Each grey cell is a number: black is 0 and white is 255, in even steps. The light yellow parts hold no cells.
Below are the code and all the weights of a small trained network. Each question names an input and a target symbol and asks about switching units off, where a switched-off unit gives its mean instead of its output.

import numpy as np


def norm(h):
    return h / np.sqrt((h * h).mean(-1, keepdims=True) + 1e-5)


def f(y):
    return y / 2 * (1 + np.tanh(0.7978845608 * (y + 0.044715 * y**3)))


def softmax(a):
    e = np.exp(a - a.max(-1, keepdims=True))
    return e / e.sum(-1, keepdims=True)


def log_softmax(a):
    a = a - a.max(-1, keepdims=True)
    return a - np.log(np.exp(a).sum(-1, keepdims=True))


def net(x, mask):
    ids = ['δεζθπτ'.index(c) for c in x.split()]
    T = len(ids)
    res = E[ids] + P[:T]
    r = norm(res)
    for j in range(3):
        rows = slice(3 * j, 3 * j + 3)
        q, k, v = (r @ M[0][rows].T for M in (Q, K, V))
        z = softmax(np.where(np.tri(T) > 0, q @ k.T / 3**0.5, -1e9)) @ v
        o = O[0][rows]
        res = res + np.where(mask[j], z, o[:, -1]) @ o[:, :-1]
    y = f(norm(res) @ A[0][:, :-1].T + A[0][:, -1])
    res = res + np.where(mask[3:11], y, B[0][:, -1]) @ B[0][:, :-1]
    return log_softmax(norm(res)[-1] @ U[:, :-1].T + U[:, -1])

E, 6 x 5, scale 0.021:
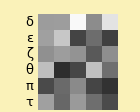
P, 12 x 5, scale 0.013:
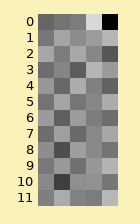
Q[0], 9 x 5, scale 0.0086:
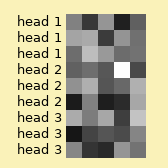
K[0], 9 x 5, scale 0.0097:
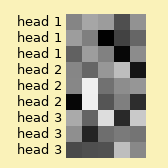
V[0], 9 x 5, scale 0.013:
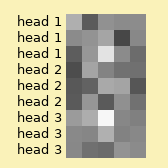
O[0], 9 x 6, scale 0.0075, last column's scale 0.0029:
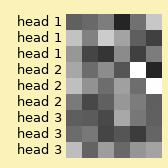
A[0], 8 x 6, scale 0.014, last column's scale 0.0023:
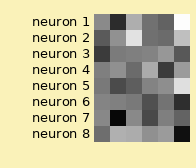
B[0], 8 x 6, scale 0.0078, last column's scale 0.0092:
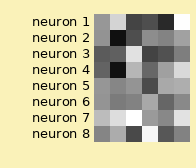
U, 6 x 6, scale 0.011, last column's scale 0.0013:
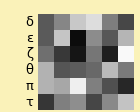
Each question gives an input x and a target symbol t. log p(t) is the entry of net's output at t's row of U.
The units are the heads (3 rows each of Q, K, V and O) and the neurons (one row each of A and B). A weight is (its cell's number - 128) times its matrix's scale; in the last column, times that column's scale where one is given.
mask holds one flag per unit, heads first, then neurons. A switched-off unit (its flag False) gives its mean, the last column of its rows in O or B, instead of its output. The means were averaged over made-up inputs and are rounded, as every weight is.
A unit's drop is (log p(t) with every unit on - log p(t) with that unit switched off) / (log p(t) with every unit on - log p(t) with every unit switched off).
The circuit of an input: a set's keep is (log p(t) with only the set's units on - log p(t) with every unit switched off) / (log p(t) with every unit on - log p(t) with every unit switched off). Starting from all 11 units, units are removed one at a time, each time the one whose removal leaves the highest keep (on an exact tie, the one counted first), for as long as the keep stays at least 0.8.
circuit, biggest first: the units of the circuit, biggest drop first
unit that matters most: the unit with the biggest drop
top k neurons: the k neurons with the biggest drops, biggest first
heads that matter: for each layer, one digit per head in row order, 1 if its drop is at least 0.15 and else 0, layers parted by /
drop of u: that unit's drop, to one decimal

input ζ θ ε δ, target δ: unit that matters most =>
neuron 1
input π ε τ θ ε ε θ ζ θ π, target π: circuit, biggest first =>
(head 2; neuron 7)
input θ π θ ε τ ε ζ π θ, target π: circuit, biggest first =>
(neuron 7; head 1)
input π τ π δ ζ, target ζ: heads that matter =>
001
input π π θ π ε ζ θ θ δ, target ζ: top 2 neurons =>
(neuron 2; neuron 7)
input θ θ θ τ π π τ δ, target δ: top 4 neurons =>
(neuron 1; neuron 8; neuron 3; neuron 4)
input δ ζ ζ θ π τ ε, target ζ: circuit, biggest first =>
(neuron 7; neuron 4)
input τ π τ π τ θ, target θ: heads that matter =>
100
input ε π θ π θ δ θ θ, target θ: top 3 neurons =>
(neuron 1; neuron 7; neuron 5)
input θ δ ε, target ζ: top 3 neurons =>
(neuron 7; neuron 4; neuron 5)
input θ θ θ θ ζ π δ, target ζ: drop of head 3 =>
0.4
